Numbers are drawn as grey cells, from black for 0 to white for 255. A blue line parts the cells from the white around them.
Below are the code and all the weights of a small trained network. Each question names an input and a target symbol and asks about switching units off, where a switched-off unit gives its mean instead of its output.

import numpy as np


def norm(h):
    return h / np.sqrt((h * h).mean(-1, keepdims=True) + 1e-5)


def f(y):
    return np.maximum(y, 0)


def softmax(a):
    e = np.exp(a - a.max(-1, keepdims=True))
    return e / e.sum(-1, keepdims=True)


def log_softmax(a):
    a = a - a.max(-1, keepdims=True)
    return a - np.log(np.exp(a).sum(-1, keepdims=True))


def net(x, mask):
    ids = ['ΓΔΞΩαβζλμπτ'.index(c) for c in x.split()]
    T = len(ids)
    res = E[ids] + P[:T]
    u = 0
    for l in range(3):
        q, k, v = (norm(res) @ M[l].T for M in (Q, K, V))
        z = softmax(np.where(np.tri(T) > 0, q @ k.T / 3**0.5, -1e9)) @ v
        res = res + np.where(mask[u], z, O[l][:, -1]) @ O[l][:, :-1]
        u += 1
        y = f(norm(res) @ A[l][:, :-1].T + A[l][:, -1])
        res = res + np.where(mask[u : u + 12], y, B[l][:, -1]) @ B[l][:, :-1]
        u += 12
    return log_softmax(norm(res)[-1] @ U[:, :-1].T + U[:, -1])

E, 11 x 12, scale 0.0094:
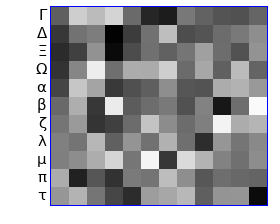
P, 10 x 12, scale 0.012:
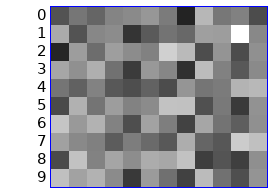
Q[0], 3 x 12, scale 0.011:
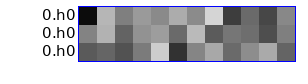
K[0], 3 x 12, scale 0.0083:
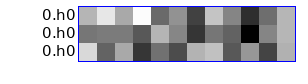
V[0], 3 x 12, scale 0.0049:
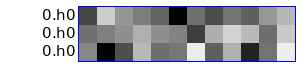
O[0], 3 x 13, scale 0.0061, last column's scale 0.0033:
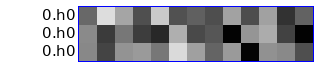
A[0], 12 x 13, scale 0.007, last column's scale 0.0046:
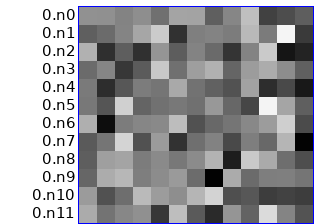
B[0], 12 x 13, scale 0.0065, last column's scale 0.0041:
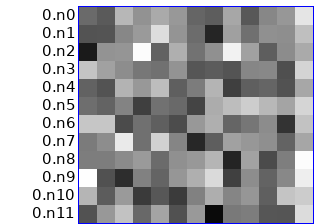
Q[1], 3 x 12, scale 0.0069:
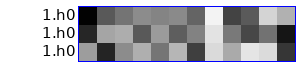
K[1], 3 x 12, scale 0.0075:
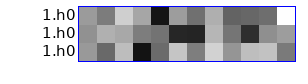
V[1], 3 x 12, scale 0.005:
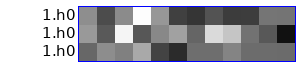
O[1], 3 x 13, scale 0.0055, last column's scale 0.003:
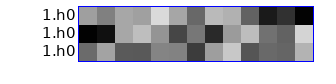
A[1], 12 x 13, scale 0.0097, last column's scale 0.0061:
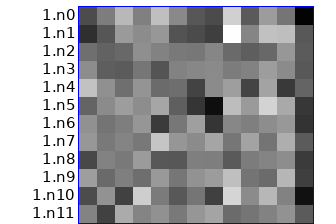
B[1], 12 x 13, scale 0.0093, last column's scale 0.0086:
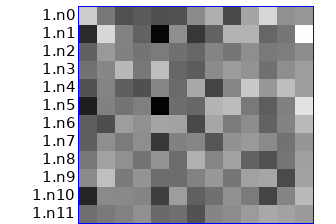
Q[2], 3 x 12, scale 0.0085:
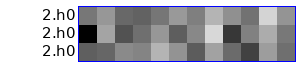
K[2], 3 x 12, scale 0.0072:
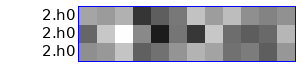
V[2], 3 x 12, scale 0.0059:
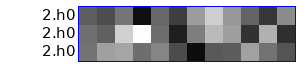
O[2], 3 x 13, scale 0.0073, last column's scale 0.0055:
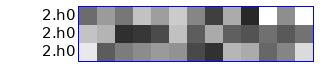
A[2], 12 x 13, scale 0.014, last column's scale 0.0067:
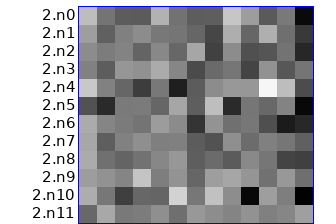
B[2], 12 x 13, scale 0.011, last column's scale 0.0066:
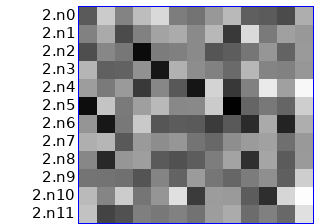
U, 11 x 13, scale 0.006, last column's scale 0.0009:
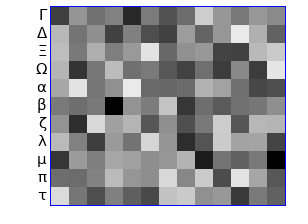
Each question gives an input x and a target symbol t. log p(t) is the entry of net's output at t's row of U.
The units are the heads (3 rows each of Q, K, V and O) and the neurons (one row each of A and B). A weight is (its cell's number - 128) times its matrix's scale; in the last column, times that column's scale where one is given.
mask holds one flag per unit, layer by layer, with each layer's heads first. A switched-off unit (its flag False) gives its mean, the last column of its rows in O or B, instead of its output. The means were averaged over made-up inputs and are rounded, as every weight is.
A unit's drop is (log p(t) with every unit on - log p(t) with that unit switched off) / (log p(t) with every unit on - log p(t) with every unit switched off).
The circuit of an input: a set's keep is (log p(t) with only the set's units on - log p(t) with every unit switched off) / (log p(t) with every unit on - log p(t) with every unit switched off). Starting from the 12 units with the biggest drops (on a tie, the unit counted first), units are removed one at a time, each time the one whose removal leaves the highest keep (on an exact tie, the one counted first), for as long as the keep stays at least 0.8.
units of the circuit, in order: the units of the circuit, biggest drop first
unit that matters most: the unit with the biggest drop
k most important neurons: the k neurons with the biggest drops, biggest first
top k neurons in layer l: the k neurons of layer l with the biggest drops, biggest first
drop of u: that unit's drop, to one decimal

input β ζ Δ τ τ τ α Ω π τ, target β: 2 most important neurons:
(1.n4 0.n11)
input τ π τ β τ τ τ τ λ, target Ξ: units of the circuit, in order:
(0.h0 1.h0 2.n10)
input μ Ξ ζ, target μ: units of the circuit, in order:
(0.h0 2.n5 1.n1)
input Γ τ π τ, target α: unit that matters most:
1.n4
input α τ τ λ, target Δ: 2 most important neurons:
(2.n4 0.n9)
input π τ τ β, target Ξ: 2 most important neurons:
(2.n10 1.n1)
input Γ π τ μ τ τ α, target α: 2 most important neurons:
(0.n9 1.n4)
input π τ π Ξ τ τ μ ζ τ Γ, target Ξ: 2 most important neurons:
(1.n1 0.n9)
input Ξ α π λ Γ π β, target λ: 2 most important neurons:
(0.n9 1.n5)
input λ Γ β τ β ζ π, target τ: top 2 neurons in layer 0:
(0.n9 0.n5)
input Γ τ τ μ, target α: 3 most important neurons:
(1.n4 0.n9 2.n0)
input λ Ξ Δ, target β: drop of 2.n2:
0.2
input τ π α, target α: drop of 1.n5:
0.1
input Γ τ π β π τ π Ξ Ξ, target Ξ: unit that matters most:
2.n10
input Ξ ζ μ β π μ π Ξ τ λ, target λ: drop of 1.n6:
0.0
